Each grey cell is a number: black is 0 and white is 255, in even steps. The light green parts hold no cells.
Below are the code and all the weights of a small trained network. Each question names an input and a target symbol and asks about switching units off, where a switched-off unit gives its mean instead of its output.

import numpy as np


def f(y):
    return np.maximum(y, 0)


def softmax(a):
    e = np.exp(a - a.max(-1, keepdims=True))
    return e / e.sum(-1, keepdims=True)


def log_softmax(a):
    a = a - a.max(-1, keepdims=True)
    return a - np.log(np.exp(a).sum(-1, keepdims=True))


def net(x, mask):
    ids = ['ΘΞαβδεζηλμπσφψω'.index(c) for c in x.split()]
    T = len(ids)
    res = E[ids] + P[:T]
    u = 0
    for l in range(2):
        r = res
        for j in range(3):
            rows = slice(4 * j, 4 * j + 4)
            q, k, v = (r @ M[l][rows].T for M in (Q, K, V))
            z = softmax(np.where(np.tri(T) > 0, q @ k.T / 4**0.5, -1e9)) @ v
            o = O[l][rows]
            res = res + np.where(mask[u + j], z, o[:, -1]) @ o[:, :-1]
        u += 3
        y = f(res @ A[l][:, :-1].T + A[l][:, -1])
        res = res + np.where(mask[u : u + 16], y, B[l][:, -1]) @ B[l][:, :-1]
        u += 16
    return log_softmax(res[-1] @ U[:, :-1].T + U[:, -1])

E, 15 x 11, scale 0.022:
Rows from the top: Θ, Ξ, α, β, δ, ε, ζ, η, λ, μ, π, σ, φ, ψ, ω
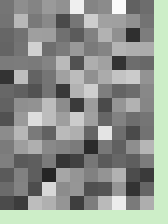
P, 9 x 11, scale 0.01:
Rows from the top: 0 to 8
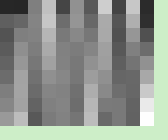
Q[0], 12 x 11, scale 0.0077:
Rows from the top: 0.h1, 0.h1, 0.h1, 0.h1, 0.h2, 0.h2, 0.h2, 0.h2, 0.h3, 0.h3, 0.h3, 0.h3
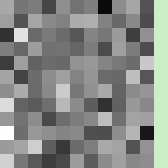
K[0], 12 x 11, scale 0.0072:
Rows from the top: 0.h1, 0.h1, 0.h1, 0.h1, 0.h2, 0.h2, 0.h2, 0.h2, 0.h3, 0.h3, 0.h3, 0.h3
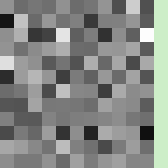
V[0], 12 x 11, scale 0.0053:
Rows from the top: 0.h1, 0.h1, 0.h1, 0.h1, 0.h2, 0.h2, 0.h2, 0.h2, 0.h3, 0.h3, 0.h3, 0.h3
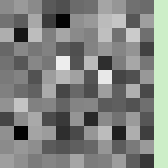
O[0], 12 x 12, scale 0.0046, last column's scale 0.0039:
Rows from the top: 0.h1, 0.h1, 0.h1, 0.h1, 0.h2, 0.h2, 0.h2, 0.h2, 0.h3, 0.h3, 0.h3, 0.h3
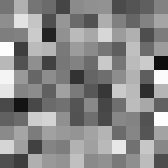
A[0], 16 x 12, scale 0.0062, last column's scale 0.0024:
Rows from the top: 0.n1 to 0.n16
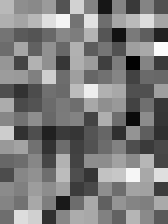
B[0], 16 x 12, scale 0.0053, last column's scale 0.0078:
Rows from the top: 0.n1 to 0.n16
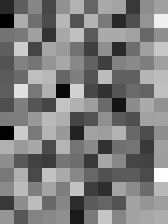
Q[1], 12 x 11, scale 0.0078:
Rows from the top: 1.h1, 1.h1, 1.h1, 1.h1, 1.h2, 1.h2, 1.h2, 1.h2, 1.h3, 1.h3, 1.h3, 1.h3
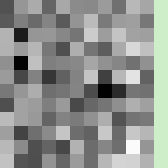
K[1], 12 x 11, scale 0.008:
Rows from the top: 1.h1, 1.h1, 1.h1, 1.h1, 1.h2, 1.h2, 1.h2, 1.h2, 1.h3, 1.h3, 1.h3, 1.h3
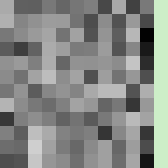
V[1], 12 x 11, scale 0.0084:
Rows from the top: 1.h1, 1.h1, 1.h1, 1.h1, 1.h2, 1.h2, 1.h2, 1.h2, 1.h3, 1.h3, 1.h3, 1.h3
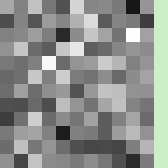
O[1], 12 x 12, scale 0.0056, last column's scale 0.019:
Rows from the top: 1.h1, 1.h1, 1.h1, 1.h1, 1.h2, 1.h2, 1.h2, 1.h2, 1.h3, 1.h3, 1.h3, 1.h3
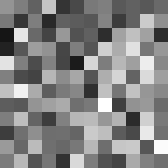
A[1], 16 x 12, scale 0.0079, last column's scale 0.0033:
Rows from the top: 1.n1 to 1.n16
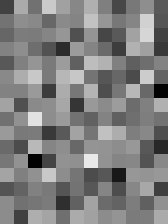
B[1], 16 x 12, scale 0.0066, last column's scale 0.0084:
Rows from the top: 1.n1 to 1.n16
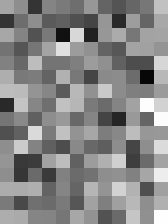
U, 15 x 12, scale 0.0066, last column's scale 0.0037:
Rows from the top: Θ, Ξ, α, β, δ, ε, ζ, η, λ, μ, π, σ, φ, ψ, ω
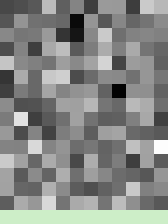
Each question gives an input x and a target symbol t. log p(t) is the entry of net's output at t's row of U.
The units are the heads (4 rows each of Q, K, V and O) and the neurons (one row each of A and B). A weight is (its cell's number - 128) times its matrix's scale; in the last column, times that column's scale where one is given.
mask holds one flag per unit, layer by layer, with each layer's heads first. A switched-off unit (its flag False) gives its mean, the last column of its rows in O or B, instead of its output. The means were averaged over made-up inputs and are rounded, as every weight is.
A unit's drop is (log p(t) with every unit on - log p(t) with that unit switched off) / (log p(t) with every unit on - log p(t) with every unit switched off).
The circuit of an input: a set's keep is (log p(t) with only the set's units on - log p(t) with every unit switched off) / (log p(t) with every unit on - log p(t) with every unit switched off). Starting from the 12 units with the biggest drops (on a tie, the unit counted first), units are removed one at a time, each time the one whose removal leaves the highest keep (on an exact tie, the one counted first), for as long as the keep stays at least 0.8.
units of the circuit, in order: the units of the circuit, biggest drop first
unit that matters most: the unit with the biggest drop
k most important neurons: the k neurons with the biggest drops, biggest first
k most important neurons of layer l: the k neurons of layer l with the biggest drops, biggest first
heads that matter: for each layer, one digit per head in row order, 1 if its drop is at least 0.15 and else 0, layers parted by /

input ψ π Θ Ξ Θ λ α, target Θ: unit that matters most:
0.n2
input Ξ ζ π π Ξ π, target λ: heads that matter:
000 / 110
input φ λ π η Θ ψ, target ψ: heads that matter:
100 / 101
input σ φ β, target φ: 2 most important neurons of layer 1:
[1.n6 1.n8]
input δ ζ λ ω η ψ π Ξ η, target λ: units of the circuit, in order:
[1.n3 1.h1 0.n2]
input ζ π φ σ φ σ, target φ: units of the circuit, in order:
[1.h1 1.h2 0.n11]
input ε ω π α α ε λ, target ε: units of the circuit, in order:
[1.h3 0.n2]
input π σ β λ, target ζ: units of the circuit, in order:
[0.n2 1.n9]
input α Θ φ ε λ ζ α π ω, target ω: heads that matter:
000 / 101
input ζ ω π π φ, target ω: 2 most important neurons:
[0.n2 0.n7]
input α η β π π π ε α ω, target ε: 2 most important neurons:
[1.n8 0.n2]
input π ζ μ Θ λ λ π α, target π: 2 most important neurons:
[1.n8 0.n4]
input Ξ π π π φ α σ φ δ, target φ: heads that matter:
000 / 010
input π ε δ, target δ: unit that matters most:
0.h3
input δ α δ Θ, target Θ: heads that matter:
100 / 101
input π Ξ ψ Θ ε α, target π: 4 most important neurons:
[1.n8 0.n2 0.n4 1.n16]
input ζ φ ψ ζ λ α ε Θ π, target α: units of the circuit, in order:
[1.h1 0.n1]
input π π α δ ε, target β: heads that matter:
011 / 000
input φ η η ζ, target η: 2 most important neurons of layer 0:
[0.n13 0.n14]
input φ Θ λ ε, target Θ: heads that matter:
000 / 110
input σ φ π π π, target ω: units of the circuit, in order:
[1.h1 1.h2 0.h3]
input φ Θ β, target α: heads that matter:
000 / 111
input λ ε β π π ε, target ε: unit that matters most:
0.n2
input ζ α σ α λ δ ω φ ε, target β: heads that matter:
001 / 000
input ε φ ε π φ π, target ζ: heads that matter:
000 / 110
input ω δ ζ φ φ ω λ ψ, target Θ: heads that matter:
000 / 010
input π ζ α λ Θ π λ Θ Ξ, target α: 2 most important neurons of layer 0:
[0.n13 0.n1]
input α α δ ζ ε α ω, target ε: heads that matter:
000 / 001
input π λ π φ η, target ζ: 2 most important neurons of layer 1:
[1.n9 1.n1]
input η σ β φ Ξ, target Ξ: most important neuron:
[0.n7]
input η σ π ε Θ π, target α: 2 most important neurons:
[0.n1 0.n13]
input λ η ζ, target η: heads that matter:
000 / 010
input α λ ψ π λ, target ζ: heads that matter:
100 / 000
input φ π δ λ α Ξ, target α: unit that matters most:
1.n2
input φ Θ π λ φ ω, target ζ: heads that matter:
000 / 010
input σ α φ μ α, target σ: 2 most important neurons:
[0.n9 0.n7]
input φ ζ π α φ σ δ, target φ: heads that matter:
000 / 110
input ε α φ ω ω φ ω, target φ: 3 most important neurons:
[0.n11 1.n5 1.n6]
